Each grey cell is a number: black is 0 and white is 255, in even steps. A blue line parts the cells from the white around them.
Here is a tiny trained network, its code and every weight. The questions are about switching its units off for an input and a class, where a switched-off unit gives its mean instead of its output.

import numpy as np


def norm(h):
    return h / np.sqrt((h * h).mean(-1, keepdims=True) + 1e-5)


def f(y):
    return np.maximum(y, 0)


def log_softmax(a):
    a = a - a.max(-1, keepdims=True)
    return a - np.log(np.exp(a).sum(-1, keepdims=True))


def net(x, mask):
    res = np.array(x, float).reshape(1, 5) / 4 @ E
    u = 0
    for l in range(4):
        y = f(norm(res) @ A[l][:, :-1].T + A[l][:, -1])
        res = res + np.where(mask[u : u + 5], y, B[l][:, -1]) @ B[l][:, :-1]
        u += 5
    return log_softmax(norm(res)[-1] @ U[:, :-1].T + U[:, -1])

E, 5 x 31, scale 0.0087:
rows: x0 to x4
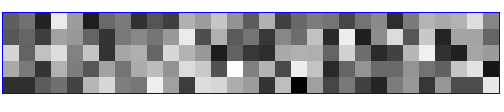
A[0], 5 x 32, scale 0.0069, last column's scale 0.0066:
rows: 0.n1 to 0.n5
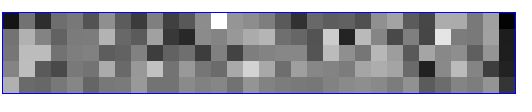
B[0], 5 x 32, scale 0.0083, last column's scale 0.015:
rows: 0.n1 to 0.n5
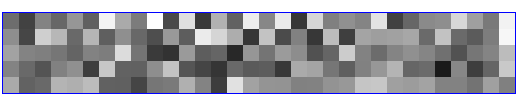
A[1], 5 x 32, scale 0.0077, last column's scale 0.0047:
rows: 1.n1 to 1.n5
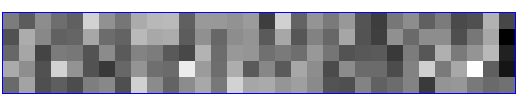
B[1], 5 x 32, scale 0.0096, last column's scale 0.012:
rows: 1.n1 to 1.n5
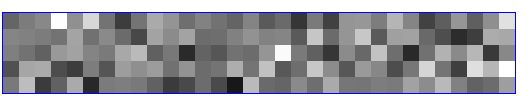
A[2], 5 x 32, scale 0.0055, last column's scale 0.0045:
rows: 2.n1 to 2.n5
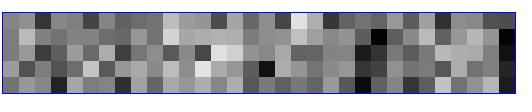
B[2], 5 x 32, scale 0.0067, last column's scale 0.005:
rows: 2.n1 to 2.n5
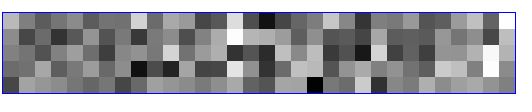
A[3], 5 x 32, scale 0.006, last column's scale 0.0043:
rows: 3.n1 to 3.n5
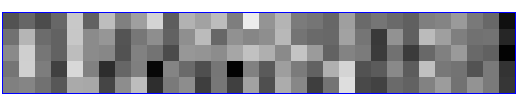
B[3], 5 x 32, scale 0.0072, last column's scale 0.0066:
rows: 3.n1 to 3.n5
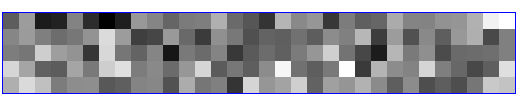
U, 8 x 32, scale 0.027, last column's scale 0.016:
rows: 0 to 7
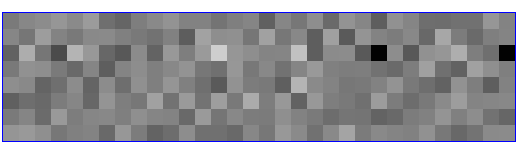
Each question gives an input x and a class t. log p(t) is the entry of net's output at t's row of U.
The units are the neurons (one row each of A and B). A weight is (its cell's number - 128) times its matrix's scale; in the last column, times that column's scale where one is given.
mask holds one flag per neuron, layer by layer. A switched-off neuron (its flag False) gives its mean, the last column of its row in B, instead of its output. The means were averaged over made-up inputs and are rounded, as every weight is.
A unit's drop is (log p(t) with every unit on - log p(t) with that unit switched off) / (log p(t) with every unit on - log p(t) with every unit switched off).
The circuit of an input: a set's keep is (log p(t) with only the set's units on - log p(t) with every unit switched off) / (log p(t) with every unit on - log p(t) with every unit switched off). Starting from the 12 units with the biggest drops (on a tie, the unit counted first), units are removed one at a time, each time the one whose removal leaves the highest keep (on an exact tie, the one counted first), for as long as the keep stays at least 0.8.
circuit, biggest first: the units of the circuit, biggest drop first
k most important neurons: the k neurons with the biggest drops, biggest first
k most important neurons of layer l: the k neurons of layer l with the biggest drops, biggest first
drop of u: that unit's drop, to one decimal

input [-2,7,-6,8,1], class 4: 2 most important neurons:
(0.n4, 2.n1)
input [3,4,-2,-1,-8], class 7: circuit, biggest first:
(0.n3)
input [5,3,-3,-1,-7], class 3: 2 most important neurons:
(1.n4, 0.n1)
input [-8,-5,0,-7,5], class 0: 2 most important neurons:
(1.n1, 1.n2)
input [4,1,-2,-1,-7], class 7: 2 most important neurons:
(0.n3, 3.n4)
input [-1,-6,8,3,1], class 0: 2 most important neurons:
(1.n1, 0.n2)
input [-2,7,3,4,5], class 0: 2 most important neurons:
(1.n1, 0.n1)
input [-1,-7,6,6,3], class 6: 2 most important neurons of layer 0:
(0.n2, 0.n3)
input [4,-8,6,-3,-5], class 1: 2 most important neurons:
(1.n5, 3.n1)
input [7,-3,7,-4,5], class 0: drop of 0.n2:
0.2
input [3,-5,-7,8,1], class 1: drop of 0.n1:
-0.1
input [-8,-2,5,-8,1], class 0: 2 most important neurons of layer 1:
(1.n1, 1.n2)
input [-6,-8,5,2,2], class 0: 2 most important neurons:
(1.n1, 0.n2)
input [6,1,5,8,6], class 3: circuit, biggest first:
(1.n4)
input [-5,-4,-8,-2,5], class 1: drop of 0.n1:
-0.1
